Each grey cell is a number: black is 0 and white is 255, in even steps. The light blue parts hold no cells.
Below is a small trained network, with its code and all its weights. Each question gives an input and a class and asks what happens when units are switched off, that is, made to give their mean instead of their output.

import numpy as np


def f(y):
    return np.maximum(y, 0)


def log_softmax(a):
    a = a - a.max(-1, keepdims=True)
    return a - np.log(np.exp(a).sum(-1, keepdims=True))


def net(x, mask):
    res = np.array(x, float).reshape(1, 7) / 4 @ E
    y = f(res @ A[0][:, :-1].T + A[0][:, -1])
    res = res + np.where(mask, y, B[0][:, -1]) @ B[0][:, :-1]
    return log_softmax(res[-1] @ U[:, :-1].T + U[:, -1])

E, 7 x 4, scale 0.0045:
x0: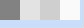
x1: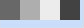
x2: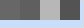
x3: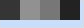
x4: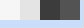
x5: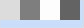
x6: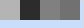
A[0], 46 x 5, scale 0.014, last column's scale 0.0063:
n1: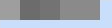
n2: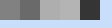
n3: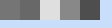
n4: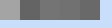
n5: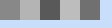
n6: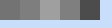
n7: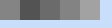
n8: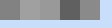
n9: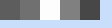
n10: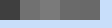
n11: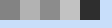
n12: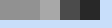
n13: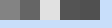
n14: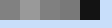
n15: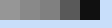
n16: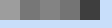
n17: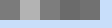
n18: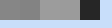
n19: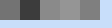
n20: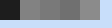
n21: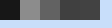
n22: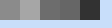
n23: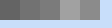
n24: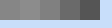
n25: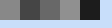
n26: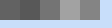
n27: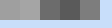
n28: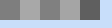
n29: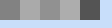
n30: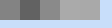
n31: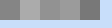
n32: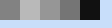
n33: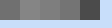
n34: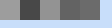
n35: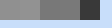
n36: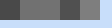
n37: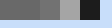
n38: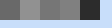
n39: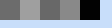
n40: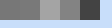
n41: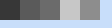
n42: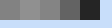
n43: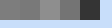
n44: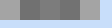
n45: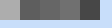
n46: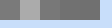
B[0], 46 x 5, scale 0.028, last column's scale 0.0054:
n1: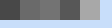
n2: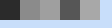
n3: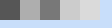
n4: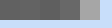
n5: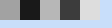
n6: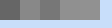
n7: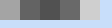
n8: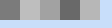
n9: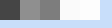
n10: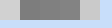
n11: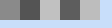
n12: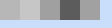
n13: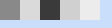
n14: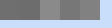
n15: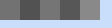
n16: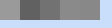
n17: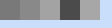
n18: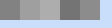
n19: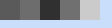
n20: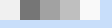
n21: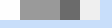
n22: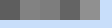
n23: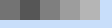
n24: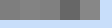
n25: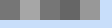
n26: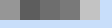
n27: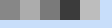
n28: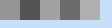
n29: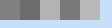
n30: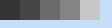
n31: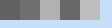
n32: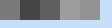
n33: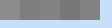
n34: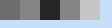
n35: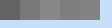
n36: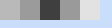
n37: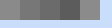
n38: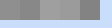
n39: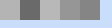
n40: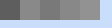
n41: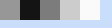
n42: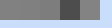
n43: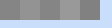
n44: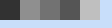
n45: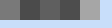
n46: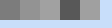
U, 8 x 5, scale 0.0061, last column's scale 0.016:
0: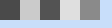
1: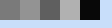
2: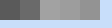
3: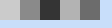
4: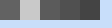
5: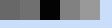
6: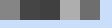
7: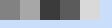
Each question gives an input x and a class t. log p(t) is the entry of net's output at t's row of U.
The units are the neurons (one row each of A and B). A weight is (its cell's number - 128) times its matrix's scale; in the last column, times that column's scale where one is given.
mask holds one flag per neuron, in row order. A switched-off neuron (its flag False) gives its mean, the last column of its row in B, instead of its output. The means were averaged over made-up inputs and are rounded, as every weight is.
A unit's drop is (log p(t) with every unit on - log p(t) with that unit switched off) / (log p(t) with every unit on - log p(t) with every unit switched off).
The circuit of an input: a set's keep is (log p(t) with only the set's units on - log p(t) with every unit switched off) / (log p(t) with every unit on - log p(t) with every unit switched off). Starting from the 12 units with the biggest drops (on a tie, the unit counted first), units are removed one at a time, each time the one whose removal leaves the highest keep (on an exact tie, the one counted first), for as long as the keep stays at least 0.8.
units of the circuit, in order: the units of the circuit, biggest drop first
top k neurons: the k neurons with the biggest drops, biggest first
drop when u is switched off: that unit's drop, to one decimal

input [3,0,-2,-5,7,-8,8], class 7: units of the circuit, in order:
[n41 n9]
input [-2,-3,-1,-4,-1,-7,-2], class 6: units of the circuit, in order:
[n41 n13]
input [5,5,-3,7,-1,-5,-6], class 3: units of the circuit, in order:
[n20]
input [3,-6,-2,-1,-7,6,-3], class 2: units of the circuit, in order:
[n2 n36]
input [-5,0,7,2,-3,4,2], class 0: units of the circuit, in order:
[n13 n9]
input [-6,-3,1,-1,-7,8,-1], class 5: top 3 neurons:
[n19 n34 n7]
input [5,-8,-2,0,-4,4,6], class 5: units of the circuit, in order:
[n20 n19]
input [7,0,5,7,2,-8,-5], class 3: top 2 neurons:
[n21 n20]
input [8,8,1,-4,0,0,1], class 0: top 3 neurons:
[n9 n3 n13]
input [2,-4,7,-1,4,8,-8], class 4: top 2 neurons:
[n41 n20]
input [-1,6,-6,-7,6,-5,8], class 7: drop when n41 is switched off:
0.3
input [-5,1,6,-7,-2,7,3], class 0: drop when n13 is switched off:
0.2
